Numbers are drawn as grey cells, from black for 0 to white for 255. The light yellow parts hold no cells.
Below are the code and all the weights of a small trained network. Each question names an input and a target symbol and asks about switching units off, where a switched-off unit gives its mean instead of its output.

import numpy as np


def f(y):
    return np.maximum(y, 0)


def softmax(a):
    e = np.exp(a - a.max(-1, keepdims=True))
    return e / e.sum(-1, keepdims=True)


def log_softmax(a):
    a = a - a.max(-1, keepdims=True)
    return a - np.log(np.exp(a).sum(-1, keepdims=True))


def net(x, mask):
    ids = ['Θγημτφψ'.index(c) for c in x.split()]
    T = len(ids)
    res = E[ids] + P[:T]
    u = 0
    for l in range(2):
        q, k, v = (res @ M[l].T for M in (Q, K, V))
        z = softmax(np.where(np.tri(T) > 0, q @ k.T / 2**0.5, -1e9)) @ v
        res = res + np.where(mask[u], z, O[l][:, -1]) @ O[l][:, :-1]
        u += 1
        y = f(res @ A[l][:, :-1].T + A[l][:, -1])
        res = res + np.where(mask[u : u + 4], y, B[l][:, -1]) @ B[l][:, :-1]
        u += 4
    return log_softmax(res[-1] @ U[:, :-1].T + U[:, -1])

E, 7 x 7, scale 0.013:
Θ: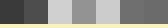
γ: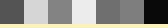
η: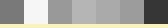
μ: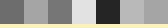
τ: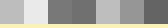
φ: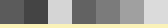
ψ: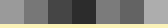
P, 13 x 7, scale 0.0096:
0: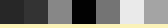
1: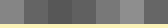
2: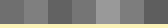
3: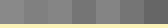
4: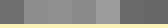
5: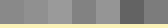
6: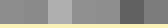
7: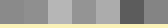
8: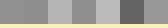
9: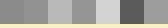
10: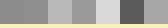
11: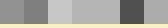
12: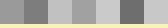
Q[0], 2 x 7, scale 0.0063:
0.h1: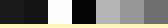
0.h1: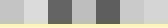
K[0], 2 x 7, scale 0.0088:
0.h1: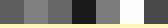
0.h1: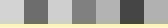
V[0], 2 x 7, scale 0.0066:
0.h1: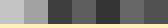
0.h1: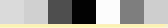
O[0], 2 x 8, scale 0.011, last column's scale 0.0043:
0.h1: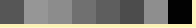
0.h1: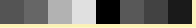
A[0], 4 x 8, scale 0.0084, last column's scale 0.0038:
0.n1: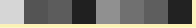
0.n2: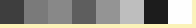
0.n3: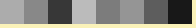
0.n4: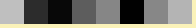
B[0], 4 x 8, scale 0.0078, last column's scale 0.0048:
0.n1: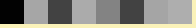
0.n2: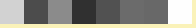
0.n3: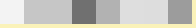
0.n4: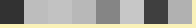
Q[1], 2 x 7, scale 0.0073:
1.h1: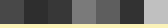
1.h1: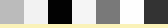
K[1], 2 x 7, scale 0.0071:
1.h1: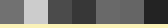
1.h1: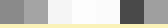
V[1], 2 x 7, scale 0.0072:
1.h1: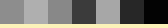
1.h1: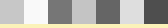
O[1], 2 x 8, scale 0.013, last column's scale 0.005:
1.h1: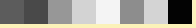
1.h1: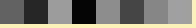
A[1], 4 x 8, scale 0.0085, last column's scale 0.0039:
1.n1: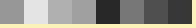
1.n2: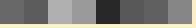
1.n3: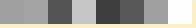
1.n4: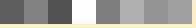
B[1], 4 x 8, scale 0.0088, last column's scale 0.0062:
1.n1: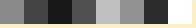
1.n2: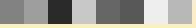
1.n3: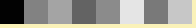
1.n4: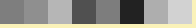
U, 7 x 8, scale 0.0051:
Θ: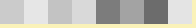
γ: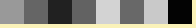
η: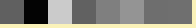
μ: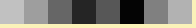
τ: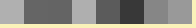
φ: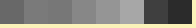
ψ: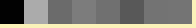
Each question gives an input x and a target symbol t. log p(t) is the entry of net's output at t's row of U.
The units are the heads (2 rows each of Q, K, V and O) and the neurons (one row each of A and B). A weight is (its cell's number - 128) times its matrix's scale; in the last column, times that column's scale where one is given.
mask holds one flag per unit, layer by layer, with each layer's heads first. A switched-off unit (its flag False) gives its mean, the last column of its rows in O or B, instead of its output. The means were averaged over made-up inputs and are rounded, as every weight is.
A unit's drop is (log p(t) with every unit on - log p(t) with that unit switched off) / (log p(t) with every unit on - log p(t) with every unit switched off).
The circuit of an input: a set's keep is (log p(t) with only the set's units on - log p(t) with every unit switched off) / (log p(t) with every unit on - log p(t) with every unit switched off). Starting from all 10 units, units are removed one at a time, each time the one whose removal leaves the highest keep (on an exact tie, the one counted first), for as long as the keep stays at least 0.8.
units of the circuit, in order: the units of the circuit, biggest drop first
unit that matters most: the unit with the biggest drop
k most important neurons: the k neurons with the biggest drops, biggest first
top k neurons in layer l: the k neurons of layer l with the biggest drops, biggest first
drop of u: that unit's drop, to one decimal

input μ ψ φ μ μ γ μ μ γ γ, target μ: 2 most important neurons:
0.n2, 1.n3
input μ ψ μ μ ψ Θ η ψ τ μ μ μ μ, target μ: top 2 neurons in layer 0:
0.n2, 0.n1
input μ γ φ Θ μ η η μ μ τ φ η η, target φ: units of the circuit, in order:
1.n1, 1.h1, 0.n2, 1.n3
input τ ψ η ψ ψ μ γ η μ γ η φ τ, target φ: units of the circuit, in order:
1.n1, 1.h1, 0.h1, 1.n3
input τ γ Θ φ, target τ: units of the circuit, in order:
0.h1, 1.n2
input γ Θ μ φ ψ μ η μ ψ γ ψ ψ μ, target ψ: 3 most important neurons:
1.n3, 1.n2, 0.n2
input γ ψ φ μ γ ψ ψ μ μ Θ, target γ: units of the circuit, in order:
0.h1, 1.h1
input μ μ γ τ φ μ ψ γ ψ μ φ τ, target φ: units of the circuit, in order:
1.n1, 1.h1, 1.n3, 0.h1
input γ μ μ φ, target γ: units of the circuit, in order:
0.h1, 1.h1, 0.n2
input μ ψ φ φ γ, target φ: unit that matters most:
1.n1
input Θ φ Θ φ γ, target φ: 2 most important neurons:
0.n2, 1.n1
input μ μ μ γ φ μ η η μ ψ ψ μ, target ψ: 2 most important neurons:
1.n3, 0.n2
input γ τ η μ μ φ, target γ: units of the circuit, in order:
1.h1, 0.h1, 0.n2
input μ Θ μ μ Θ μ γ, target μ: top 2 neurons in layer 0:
0.n2, 0.n3
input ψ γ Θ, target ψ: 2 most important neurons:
1.n3, 1.n2
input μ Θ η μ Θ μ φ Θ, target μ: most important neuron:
1.n3
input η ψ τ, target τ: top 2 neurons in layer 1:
1.n2, 1.n3
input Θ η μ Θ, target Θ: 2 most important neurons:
0.n2, 1.n1
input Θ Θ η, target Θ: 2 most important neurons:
0.n2, 0.n3
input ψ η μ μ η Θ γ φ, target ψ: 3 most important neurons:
1.n3, 1.n2, 1.n4
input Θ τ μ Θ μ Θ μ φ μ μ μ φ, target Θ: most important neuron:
0.n2
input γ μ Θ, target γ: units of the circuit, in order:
0.h1, 1.h1, 0.n2
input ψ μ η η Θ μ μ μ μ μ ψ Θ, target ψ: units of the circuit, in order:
0.h1, 1.n3, 1.h1, 1.n4
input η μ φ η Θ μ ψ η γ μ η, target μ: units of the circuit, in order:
0.n2, 1.h1
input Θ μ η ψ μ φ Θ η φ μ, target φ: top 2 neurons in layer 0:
0.n2, 0.n4
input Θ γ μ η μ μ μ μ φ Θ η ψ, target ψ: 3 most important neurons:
0.n4, 0.n1, 0.n2
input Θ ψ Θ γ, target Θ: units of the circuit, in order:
1.h1
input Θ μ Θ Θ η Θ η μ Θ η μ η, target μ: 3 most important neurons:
0.n2, 0.n3, 1.n3
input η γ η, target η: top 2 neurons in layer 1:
1.n2, 1.n1
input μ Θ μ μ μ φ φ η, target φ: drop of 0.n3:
0.0
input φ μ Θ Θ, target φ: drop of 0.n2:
0.2
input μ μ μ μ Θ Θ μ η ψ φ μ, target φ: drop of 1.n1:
0.6
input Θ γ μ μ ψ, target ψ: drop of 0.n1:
0.4
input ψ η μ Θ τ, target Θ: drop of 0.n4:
0.0
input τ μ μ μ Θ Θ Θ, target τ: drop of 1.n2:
0.7
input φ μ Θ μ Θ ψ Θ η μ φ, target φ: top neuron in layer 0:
0.n2
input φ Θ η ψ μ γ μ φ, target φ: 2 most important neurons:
1.n1, 1.n3
